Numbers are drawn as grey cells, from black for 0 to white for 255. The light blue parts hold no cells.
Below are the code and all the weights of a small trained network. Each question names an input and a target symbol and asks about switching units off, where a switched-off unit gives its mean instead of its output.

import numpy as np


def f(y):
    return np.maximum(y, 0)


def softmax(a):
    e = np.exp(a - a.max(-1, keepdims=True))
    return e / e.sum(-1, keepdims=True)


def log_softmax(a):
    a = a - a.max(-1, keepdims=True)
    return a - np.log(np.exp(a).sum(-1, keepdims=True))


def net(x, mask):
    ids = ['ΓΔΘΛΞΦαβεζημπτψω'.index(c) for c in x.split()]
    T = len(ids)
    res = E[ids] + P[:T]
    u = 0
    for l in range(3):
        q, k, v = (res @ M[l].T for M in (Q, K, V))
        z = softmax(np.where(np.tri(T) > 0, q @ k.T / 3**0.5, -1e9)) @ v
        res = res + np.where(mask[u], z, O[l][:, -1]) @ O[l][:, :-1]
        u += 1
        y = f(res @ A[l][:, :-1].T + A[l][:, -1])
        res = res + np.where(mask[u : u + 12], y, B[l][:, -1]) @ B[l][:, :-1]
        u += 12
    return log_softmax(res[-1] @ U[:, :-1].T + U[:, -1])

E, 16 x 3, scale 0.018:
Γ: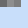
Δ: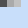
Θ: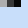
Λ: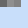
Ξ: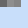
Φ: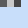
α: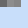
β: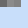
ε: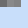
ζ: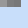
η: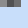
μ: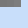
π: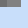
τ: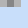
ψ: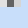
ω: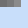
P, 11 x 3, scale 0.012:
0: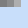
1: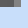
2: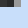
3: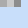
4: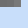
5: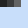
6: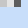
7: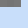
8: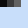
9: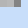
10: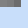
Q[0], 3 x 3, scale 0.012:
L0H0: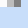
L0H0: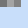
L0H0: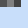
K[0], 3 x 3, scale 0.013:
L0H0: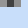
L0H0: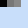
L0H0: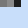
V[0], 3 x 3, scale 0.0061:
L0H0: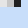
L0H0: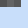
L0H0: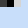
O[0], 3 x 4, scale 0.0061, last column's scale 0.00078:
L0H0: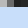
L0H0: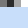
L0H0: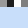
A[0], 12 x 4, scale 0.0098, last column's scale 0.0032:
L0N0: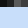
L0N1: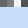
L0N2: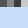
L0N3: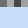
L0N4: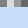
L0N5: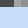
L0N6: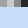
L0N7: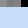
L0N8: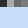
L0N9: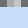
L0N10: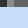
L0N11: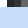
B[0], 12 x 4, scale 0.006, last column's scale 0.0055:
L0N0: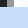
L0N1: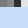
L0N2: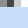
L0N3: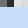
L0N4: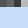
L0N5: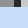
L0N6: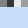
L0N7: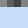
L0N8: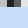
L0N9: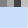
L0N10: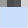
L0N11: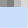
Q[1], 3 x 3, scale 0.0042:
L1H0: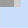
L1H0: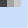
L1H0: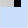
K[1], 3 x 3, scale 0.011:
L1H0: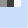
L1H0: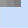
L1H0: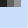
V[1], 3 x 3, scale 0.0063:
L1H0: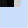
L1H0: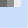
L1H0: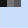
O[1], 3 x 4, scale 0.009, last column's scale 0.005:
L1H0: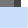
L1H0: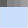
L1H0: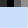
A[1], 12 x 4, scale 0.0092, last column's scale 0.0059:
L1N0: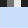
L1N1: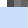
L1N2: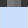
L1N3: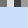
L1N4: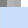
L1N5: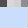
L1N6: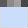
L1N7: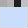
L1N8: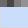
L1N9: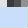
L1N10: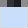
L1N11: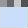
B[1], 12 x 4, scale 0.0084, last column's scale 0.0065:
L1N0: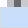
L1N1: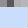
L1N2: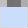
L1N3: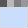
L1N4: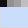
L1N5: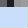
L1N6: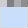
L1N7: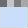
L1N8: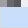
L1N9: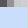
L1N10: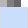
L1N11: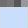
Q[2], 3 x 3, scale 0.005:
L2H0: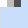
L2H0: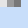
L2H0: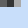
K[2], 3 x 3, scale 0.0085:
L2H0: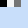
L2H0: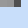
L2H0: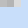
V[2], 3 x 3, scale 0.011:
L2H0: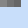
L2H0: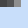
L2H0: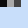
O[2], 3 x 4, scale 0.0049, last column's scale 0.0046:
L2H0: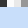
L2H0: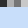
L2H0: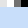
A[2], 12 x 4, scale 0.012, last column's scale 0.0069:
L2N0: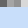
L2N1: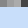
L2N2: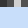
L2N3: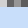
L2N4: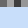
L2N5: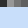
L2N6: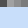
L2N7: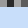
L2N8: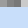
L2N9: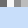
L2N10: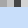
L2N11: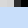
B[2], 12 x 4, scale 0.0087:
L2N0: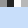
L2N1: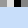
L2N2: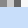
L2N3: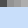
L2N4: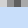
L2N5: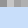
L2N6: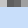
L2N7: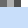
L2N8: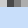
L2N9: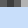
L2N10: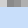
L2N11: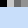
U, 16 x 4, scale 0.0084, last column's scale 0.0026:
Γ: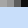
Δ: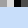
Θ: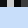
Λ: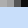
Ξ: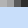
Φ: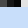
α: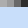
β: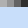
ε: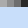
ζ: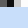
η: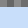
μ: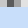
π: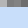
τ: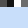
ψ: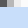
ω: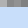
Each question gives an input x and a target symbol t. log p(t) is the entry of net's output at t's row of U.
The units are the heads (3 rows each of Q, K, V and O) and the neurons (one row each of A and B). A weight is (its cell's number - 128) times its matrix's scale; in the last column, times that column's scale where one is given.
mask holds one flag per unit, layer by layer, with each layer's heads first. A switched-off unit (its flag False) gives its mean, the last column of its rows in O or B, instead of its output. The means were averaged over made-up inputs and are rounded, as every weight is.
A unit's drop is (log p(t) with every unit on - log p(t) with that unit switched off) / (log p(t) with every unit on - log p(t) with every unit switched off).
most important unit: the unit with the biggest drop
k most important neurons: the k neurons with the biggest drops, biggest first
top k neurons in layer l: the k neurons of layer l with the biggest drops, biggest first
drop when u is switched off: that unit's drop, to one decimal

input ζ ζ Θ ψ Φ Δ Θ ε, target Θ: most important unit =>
L2H0
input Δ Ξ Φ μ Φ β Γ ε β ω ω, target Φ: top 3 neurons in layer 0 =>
[L0N0 L0N11 L0N2]
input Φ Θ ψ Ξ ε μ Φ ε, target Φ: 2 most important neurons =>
[L1N0 L0N3]
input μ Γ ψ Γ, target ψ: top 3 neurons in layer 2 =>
[L2N5 L2N0 L2N2]
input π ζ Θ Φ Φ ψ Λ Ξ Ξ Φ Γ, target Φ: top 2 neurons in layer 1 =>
[L1N0 L1N4]
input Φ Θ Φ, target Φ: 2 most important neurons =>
[L0N8 L0N10]
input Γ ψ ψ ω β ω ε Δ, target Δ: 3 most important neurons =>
[L0N0 L0N1 L0N9]
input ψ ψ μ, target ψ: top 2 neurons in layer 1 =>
[L1N4 L1N5]
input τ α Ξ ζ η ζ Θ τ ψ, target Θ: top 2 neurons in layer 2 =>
[L2N2 L2N7]
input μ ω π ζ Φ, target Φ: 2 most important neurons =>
[L0N3 L1N0]
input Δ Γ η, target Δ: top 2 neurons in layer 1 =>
[L1N0 L1N8]
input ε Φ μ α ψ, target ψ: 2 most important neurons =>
[L2N2 L1N9]
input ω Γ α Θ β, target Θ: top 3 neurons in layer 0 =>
[L0N11 L0N3 L0N2]
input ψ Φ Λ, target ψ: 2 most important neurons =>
[L0N0 L1N4]
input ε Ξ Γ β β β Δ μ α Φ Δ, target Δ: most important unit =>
L0N0
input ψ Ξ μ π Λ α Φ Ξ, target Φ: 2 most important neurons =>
[L1N0 L0N0]
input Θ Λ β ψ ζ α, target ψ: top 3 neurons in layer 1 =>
[L1N5 L1N4 L1N0]
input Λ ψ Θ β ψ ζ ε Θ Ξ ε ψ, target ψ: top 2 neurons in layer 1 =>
[L1N9 L1N1]
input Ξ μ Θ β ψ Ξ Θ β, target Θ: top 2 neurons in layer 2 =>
[L2N2 L2N7]
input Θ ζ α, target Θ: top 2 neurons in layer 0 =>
[L0N0 L0N11]
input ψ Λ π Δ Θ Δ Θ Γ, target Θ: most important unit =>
L2H0
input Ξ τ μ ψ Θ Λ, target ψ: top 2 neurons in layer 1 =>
[L1N5 L1N4]
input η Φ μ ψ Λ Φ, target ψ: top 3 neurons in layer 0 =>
[L0N0 L0N3 L0N2]
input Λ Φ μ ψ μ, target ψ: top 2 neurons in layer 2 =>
[L2N2 L2N5]
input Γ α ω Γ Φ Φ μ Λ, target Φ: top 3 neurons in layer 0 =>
[L0N0 L0N11 L0N6]
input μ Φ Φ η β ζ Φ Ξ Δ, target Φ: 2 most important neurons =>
[L0N8 L0N10]
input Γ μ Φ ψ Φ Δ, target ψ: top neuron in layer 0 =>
[L0N0]
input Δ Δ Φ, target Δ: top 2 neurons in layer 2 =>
[L2N11 L2N0]
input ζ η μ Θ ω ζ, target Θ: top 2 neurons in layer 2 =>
[L2N2 L2N7]
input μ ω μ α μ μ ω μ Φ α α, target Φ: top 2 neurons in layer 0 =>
[L0N0 L0N11]
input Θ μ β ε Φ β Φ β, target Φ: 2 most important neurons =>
[L1N0 L0N3]
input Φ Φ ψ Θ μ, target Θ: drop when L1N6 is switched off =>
0.0
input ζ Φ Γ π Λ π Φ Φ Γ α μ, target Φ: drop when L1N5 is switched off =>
-0.1
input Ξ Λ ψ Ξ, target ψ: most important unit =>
L2N5
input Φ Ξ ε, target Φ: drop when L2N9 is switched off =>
-0.1
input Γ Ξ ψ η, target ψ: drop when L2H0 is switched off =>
0.2
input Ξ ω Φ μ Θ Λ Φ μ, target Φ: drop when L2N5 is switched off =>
0.2
